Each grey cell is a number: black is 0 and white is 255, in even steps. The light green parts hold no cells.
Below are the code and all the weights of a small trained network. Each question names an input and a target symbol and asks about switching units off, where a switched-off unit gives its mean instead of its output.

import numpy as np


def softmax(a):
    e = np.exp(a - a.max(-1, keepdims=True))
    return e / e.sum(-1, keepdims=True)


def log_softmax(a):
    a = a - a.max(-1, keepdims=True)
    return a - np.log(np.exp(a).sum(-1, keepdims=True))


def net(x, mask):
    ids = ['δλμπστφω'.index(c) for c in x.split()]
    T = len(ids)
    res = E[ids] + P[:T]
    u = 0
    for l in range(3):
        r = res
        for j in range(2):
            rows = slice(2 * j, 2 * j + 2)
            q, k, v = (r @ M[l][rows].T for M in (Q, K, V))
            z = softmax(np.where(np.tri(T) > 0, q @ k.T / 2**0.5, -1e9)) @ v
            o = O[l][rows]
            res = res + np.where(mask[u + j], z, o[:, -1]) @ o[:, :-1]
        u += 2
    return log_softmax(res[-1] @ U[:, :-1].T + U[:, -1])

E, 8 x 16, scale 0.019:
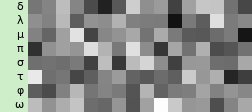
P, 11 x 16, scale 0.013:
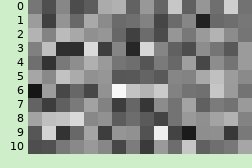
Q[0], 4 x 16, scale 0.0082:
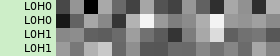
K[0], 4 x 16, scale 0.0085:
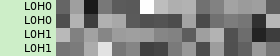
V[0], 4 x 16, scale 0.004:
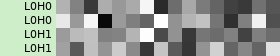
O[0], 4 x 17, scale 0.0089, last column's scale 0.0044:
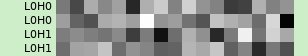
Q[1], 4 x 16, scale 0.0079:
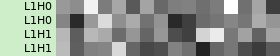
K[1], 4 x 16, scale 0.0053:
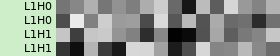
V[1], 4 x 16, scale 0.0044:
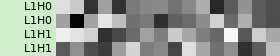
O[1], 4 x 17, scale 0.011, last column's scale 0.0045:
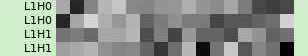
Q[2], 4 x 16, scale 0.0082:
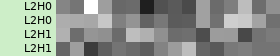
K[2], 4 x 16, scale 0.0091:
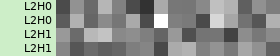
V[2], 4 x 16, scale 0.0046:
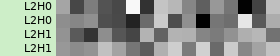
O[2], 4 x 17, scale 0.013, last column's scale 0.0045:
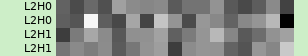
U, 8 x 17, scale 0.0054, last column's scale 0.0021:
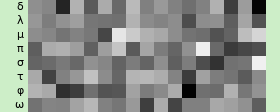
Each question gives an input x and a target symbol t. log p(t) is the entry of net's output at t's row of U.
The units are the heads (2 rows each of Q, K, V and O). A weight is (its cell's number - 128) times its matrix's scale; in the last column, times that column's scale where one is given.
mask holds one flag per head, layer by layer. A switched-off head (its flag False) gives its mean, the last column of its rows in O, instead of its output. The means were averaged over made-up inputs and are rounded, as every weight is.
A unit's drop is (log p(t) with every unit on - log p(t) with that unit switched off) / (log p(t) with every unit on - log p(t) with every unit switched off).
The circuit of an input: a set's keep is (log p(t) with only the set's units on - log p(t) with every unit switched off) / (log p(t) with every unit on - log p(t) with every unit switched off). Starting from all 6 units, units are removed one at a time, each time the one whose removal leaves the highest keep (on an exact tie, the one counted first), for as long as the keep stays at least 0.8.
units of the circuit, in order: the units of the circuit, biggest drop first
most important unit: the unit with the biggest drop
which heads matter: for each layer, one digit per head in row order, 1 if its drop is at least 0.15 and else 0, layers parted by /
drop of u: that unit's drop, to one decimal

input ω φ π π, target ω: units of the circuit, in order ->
[L1H1; L0H0]
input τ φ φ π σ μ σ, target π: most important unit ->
L1H1
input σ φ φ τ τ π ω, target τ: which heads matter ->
11 / 01 / 00
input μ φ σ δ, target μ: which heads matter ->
10 / 00 / 01
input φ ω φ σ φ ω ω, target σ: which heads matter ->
10 / 01 / 10
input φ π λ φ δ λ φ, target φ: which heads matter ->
11 / 00 / 00
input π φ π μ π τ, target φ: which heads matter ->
00 / 10 / 01
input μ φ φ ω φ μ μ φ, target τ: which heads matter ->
10 / 10 / 00
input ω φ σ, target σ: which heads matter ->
00 / 00 / 10
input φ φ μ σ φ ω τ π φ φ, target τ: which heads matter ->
10 / 01 / 01
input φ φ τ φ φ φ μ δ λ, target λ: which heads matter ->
00 / 00 / 10
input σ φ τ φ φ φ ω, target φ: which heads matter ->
11 / 01 / 00
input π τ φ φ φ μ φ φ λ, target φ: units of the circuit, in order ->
[L2H1; L0H0]
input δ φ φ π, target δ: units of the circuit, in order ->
[L0H0; L1H1]
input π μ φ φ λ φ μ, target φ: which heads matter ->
10 / 00 / 00
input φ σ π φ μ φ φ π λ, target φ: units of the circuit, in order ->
[L2H1]
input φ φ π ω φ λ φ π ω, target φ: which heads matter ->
00 / 00 / 01
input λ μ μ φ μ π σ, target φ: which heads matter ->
10 / 00 / 00
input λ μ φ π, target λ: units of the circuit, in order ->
[L2H0; L0H0; L0H1]
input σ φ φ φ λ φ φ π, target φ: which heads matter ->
00 / 01 / 01
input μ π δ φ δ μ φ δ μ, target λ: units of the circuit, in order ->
[L2H0]
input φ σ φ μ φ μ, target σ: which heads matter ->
00 / 00 / 10
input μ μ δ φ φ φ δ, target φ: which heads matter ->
11 / 00 / 00
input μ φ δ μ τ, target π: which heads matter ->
01 / 01 / 00
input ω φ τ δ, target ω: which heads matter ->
10 / 01 / 00
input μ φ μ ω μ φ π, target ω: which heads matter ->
00 / 01 / 00
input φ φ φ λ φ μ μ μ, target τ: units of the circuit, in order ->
[L1H0]
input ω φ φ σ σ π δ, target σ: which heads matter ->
11 / 01 / 10
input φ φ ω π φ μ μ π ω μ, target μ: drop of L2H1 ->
0.1
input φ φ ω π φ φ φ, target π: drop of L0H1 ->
-0.1
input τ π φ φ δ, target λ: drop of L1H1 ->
0.0
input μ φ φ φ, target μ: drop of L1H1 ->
-0.1
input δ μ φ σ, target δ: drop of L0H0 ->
0.5
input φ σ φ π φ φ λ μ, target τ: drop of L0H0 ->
0.1
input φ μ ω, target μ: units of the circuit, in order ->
[L0H0]
